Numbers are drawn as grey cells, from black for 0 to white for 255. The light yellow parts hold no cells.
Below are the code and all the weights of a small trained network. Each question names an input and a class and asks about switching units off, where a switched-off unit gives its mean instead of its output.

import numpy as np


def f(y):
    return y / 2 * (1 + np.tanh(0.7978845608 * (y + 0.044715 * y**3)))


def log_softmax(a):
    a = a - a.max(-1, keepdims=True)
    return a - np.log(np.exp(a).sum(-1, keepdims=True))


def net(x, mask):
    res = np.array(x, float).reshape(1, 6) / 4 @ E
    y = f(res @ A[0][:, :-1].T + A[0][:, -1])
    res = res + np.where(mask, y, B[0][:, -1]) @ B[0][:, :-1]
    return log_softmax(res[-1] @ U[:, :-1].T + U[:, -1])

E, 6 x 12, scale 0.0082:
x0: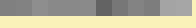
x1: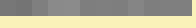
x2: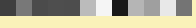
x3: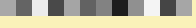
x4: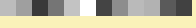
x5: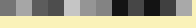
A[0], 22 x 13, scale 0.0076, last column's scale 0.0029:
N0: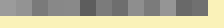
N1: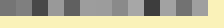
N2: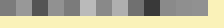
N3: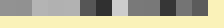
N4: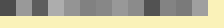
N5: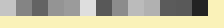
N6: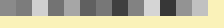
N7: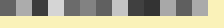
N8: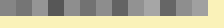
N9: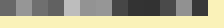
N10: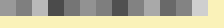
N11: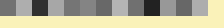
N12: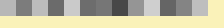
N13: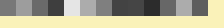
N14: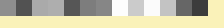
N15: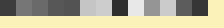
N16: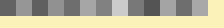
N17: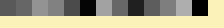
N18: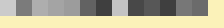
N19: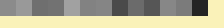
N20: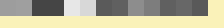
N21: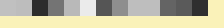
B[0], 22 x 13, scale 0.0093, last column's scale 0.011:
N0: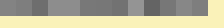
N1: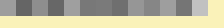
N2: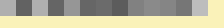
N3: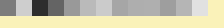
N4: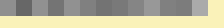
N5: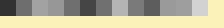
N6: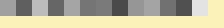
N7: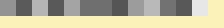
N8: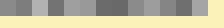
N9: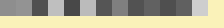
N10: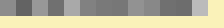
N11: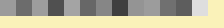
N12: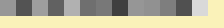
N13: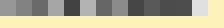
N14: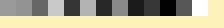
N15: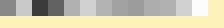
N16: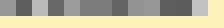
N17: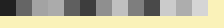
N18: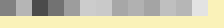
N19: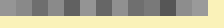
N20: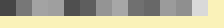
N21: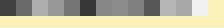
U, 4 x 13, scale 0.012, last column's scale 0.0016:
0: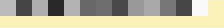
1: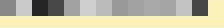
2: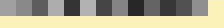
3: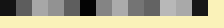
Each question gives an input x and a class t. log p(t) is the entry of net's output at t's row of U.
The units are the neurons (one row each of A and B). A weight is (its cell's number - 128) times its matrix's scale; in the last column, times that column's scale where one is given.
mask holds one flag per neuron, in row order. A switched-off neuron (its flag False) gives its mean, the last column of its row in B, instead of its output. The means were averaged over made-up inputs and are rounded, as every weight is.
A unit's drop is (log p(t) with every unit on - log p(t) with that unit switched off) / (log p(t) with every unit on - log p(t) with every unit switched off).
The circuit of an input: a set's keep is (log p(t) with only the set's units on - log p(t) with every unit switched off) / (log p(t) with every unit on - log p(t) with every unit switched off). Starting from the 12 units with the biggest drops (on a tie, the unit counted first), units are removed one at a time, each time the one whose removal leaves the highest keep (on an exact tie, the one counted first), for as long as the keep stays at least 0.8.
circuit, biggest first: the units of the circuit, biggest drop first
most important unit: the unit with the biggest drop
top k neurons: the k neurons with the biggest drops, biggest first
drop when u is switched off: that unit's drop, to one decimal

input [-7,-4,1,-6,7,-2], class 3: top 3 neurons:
(N21, N5, N20)
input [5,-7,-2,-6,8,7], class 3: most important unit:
N21
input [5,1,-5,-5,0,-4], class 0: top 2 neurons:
(N7, N15)
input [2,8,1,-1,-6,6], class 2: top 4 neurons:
(N9, N13, N21, N5)
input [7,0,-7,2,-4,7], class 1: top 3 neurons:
(N18, N3, N14)
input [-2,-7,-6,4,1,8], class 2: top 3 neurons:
(N13, N9, N15)
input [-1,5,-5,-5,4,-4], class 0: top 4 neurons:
(N7, N15, N11, N16)
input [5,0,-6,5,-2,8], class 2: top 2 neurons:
(N13, N9)
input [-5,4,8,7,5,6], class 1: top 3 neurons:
(N15, N7, N11)
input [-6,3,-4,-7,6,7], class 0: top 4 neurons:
(N11, N7, N14, N2)
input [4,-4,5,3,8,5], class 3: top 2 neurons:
(N21, N20)
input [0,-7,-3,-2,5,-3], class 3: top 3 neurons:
(N21, N15, N5)
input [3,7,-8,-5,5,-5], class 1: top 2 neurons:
(N3, N18)
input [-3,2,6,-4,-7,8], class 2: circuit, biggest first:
(N9)
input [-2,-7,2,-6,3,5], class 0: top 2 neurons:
(N14, N11)
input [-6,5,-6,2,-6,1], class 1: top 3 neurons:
(N18, N3, N21)
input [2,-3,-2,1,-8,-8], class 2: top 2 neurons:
(N14, N21)
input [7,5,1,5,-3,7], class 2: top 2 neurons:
(N13, N9)
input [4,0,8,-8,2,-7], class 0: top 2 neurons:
(N16, N7)
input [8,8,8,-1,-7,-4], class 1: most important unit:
N15
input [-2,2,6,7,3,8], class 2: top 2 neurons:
(N13, N9)
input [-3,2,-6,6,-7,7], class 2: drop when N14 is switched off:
-0.1
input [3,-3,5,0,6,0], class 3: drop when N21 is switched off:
0.7
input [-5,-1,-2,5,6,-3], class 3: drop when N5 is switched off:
0.6
